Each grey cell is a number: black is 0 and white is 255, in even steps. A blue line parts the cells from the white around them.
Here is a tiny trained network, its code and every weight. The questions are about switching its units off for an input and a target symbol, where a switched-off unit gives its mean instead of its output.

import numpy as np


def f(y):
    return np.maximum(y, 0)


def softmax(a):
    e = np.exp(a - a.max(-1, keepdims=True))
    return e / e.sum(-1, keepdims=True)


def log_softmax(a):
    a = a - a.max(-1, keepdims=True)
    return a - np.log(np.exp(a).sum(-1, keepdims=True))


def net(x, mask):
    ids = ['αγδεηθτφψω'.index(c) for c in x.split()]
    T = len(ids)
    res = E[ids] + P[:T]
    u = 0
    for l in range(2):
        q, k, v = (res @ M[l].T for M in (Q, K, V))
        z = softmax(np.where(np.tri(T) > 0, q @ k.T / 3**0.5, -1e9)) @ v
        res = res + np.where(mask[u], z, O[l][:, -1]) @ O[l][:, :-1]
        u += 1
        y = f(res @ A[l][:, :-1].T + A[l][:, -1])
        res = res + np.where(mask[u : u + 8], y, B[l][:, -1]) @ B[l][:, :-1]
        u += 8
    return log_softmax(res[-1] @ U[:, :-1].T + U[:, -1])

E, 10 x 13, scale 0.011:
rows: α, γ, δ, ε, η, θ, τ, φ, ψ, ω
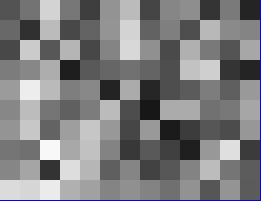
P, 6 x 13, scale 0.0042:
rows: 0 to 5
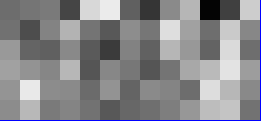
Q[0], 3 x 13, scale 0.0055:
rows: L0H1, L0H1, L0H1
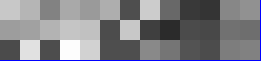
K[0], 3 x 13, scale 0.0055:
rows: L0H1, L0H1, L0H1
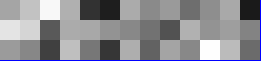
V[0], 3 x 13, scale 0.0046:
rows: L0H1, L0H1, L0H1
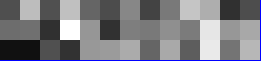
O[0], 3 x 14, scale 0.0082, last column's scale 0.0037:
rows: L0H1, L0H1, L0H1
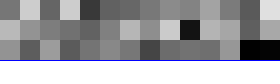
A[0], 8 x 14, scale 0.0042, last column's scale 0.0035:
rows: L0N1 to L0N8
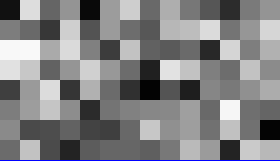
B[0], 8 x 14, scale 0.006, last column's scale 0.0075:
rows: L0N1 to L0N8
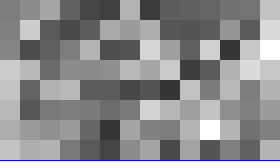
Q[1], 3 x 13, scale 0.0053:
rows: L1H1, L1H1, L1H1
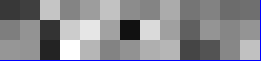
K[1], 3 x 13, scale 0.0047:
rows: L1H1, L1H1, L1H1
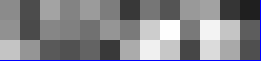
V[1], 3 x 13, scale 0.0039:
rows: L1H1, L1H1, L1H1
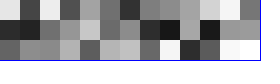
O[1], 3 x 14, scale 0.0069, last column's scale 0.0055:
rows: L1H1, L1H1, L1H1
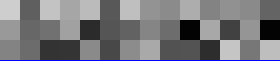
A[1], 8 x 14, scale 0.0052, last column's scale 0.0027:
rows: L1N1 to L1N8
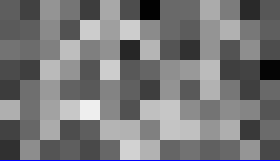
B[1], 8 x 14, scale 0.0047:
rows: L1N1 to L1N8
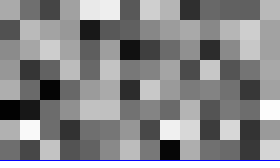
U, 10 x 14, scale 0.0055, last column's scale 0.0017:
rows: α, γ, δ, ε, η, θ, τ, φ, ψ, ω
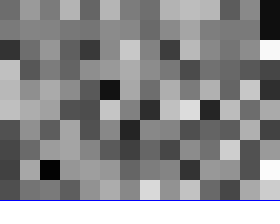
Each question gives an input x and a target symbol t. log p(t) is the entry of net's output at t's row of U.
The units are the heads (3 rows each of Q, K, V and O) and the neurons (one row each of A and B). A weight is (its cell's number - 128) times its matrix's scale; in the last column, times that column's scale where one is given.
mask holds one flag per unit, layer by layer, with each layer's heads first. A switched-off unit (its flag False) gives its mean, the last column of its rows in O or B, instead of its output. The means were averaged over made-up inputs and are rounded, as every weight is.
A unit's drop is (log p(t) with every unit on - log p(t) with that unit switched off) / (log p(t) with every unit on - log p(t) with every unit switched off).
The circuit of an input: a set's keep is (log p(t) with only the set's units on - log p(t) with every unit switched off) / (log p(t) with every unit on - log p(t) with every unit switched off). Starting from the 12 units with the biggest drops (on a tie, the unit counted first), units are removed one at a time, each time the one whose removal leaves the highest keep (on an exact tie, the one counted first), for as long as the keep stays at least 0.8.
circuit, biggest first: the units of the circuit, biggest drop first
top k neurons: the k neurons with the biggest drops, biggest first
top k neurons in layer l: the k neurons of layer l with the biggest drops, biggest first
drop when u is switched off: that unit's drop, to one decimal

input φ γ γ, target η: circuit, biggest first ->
(L1H1 L0N5 L0H1)
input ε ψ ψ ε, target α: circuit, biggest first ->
(L1H1 L0H1 L1N4)
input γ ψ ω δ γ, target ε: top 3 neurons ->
(L1N1 L0N3 L0N4)
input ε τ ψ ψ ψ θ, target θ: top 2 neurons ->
(L0N4 L0N3)
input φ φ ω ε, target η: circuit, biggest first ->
(L1H1 L0N5 L0H1 L1N6)
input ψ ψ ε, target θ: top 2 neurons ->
(L1N7 L0N3)
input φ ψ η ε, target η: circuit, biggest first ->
(L1H1 L0H1 L0N5)
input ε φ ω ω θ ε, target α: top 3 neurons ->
(L0N4 L0N3 L1N4)
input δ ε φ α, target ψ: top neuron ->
(L0N1)
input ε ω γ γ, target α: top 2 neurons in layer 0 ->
(L0N4 L0N8)
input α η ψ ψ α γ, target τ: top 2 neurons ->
(L1N3 L0N4)
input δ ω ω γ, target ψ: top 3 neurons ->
(L0N3 L0N4 L1N1)
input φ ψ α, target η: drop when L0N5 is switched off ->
0.2
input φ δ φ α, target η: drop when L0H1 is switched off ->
0.6
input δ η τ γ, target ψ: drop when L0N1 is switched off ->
0.2
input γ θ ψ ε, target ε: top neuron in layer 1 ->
(L1N1)
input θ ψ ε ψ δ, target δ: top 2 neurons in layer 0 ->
(L0N1 L0N2)
